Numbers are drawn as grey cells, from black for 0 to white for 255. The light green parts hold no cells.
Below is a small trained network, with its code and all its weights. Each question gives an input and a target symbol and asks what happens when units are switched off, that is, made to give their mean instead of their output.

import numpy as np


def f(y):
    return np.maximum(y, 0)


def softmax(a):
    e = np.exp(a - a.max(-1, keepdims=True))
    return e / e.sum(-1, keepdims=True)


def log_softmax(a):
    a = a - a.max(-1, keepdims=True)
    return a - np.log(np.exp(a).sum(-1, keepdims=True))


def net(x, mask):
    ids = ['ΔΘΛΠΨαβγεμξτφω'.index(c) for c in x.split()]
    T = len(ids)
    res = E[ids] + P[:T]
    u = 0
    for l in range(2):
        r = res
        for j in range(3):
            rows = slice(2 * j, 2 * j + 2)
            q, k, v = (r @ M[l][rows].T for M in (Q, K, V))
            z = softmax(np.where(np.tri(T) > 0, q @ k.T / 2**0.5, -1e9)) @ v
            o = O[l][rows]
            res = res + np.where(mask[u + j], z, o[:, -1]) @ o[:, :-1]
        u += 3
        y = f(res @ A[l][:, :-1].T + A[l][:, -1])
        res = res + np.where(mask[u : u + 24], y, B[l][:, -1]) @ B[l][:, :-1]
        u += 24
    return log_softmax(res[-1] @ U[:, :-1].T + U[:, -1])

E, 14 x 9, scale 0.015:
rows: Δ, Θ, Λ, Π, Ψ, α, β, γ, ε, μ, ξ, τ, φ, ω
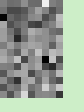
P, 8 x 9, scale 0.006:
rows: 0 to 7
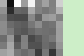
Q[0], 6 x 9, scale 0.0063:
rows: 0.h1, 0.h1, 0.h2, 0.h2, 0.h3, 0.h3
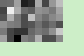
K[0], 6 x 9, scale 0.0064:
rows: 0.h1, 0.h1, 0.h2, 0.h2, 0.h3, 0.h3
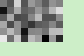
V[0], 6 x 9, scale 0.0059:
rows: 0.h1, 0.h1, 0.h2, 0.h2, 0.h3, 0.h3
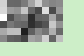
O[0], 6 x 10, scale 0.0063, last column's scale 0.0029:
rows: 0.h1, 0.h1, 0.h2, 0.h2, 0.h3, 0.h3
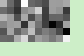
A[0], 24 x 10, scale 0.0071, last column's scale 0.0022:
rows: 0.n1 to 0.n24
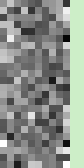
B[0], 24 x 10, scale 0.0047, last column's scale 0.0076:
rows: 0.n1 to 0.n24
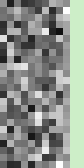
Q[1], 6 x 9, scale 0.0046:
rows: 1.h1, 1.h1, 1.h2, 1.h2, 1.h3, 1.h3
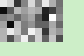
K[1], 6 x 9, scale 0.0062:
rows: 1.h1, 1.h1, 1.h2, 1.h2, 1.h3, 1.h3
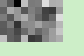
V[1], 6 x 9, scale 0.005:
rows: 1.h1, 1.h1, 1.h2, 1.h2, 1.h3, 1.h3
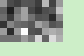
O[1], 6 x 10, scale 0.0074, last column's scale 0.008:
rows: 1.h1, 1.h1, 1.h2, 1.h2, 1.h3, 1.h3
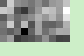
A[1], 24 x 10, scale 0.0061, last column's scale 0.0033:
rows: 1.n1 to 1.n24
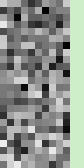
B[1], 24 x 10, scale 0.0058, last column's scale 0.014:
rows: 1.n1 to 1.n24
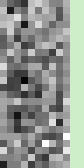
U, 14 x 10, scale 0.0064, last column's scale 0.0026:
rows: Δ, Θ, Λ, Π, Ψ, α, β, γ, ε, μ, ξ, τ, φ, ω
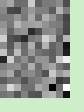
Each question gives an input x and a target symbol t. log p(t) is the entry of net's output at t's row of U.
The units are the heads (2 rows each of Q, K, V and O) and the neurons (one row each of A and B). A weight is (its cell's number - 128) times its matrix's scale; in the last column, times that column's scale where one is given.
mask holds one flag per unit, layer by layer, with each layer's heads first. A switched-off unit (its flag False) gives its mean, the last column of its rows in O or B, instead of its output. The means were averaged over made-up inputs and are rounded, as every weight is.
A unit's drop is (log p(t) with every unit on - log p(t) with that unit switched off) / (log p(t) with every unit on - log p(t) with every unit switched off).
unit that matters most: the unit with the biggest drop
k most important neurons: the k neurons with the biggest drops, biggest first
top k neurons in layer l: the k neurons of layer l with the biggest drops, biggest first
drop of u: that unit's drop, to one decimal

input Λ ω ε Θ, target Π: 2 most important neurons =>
[1.n3 0.n14]
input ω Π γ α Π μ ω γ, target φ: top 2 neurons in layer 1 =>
[1.n20 1.n18]
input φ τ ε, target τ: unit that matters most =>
0.n14
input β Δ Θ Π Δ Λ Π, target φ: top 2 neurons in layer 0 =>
[0.n21 0.n4]
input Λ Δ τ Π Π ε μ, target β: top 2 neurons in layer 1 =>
[1.n2 1.n21]
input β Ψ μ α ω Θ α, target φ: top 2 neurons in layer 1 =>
[1.n20 1.n22]
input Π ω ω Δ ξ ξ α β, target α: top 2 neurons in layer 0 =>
[0.n2 0.n17]
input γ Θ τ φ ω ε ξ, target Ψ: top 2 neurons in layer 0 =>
[0.n14 0.n5]
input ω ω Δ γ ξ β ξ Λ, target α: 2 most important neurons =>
[0.n2 0.n24]
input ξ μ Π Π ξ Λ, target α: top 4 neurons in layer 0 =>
[0.n2 0.n24 0.n21 0.n22]
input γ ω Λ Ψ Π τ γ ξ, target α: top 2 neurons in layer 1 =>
[1.n12 1.n1]
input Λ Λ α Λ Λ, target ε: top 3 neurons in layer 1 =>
[1.n24 1.n22 1.n2]
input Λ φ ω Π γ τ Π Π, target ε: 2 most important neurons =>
[0.n21 0.n5]
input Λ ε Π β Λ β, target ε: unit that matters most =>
1.n24
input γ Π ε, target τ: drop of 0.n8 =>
0.2
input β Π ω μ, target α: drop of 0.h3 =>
-0.1
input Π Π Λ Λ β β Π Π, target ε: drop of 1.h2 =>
0.1
